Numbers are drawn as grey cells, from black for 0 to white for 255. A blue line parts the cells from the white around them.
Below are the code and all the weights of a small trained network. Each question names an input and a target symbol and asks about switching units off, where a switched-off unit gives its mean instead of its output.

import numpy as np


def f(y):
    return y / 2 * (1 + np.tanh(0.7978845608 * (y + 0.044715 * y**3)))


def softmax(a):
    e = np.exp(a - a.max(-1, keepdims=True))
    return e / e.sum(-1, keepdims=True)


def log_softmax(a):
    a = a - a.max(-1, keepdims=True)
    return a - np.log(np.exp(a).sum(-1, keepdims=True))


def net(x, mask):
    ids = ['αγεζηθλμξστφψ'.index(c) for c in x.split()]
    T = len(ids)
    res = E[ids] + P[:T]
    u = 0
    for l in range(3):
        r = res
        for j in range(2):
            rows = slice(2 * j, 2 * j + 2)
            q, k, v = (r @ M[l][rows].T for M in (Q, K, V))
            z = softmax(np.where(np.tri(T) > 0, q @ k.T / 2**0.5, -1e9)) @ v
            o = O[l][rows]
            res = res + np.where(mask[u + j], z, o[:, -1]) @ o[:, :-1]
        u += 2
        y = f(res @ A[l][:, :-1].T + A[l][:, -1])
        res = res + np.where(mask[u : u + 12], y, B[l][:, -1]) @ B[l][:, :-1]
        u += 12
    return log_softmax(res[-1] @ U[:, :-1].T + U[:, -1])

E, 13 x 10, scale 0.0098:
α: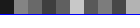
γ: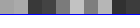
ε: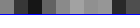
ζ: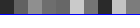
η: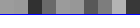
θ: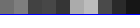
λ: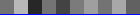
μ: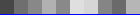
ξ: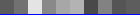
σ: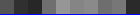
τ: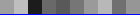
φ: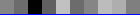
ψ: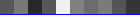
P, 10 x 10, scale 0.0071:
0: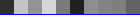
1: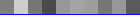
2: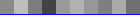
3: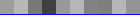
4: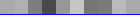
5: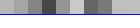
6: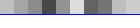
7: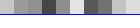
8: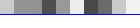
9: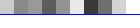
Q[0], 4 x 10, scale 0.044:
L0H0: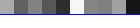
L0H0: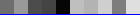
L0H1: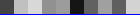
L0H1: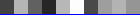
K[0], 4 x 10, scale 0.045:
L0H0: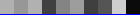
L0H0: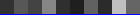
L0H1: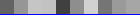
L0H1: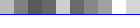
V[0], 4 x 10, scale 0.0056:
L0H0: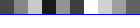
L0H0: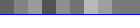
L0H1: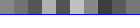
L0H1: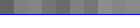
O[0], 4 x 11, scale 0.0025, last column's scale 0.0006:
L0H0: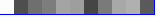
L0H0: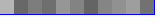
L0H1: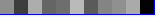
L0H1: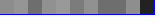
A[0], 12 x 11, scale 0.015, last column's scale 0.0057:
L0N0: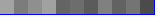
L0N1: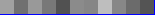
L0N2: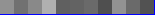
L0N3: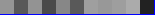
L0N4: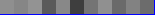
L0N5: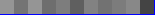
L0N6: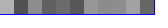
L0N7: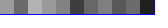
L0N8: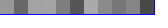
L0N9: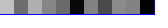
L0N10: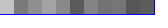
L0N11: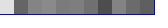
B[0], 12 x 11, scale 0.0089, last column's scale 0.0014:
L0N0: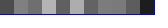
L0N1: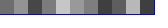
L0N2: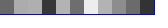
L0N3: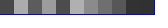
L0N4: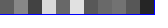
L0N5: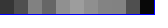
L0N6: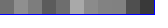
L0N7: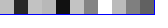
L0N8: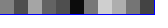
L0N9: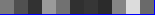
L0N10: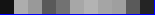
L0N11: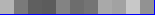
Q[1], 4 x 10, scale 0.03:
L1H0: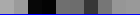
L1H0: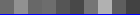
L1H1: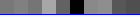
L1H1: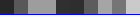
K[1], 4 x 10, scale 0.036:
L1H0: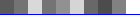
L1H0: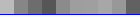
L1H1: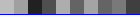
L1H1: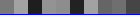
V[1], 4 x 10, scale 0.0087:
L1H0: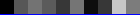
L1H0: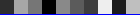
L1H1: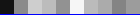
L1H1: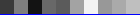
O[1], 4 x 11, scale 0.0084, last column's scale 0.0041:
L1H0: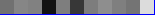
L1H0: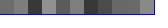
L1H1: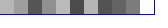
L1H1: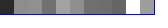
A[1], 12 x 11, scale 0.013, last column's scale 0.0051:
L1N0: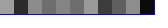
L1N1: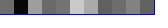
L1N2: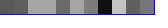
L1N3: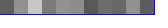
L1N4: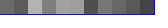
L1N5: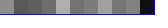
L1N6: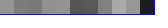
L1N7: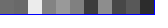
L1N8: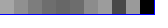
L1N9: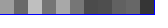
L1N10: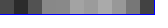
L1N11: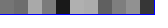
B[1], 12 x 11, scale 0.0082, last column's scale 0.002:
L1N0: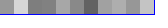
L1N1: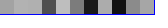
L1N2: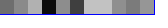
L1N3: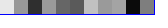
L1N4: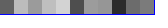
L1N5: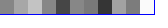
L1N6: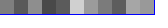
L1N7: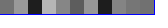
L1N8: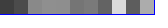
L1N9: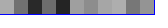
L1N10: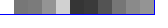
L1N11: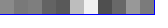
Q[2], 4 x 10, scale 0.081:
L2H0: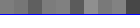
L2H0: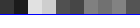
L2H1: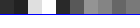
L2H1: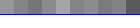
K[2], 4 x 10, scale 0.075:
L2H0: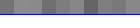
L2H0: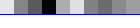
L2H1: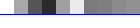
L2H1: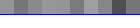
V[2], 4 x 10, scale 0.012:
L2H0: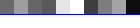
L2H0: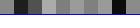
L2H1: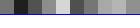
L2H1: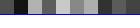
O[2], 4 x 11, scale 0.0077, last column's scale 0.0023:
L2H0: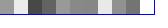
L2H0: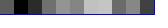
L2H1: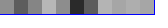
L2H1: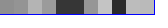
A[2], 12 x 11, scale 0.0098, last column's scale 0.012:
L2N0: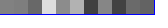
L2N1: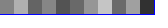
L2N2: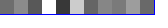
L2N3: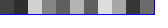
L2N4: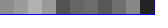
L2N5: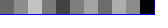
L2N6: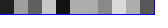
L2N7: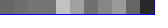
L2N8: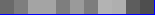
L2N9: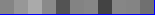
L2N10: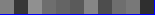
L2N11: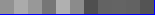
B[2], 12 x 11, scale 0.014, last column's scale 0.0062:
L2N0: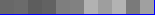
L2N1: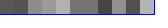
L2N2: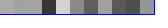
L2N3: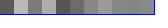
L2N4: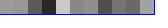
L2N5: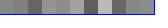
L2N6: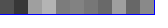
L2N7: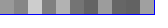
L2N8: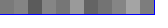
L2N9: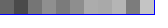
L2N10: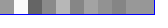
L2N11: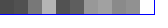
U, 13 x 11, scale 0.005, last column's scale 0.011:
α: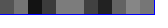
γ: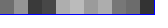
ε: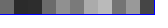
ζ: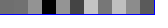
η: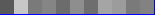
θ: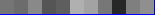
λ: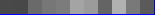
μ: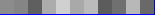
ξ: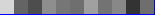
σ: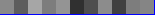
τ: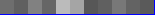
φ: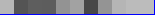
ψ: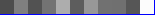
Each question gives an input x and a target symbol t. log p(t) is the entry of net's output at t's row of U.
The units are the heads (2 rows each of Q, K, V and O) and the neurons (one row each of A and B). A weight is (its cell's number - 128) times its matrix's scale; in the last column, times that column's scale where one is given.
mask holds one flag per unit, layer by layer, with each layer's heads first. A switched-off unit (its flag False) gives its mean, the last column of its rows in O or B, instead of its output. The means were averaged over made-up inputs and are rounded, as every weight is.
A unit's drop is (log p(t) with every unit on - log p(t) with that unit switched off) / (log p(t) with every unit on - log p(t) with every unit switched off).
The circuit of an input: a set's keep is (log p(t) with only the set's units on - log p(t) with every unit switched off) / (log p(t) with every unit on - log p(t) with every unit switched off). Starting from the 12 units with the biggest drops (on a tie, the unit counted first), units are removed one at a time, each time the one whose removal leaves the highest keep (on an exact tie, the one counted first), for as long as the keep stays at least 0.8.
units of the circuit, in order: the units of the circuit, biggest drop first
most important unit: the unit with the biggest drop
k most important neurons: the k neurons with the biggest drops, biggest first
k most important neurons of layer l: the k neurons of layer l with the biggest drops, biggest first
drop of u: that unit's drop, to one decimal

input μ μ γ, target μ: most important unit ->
L1H1
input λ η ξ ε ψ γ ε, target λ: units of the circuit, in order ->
[L2H0 L2H1 L2N9 L2N11]
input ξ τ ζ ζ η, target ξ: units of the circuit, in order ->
[L0N7 L1H1]
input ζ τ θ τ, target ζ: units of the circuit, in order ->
[L2H0 L2N4 L1H0]
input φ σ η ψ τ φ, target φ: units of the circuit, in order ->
[L1H1 L1N10 L2H1]
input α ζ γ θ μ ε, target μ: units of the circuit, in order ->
[L1H1 L1H0]
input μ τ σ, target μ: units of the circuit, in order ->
[L2H0 L2N10 L1H1]
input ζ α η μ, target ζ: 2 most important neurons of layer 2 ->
[L2N4 L2N9]
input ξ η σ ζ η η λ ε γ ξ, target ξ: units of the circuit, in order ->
[L1N9 L1H1]
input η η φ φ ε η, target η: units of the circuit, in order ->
[L1H1 L2H0]
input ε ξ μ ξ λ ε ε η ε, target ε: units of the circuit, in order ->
[L2H0 L1H0]
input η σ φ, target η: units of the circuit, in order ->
[L2H0 L1H1]
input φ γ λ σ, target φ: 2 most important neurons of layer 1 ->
[L1N10 L1N5]
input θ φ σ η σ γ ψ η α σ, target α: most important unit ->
L1H0
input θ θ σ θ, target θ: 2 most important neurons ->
[L1N11 L1N1]
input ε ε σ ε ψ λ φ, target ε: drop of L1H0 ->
0.3
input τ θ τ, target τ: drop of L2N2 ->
0.2
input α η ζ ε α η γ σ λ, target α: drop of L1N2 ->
0.0
